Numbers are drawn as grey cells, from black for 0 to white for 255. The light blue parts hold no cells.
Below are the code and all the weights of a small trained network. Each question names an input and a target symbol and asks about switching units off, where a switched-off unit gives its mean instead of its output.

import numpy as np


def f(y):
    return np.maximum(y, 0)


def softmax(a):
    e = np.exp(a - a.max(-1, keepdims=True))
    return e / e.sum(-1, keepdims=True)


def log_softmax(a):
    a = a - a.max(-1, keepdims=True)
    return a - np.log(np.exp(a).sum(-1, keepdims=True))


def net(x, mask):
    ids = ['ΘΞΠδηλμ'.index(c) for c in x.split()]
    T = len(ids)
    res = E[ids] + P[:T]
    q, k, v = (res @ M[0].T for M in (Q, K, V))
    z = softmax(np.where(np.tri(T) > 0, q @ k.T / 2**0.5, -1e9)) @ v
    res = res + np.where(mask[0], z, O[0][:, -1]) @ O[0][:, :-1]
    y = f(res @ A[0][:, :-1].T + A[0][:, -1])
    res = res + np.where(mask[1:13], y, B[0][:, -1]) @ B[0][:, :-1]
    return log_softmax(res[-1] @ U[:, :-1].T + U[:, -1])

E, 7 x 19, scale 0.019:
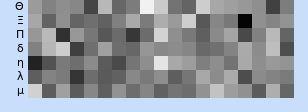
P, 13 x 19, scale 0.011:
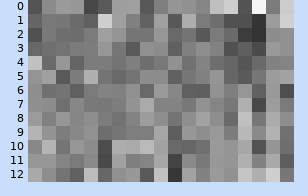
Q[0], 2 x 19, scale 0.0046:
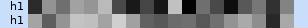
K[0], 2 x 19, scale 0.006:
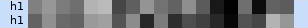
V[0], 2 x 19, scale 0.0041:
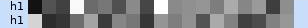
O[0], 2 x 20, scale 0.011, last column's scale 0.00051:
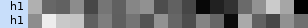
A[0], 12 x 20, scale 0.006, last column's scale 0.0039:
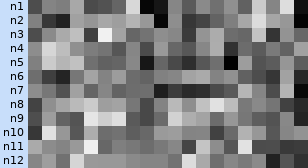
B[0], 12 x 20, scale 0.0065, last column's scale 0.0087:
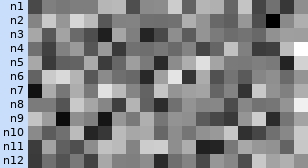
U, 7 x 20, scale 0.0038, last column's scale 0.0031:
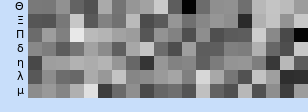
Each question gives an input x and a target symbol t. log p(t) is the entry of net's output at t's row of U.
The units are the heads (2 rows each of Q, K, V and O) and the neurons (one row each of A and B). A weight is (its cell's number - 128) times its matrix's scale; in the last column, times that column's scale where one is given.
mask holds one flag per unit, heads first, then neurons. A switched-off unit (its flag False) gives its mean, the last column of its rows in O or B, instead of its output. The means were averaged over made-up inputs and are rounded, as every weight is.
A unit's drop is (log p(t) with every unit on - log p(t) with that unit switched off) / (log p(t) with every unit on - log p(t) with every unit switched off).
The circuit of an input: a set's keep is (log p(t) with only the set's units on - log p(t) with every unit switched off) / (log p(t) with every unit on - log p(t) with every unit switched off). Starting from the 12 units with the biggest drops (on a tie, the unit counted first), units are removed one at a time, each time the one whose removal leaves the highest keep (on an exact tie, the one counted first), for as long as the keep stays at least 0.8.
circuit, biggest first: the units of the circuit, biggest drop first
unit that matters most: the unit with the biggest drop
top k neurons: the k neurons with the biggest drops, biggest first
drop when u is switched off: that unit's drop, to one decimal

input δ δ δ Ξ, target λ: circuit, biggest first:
(h1 n4)
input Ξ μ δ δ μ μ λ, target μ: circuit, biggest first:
(h1 n5)
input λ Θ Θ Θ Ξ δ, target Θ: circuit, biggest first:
(n5 n8 h1)
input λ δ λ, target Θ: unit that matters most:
n8
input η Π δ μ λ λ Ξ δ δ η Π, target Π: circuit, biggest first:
(h1 n7 n2)
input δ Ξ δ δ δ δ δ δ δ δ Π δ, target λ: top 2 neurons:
(n4 n2)
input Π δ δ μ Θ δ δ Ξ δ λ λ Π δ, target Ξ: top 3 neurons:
(n7 n5 n10)
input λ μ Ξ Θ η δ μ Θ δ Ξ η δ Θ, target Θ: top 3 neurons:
(n5 n8 n2)
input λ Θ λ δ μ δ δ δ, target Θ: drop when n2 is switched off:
0.2
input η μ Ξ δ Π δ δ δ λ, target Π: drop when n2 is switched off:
0.4
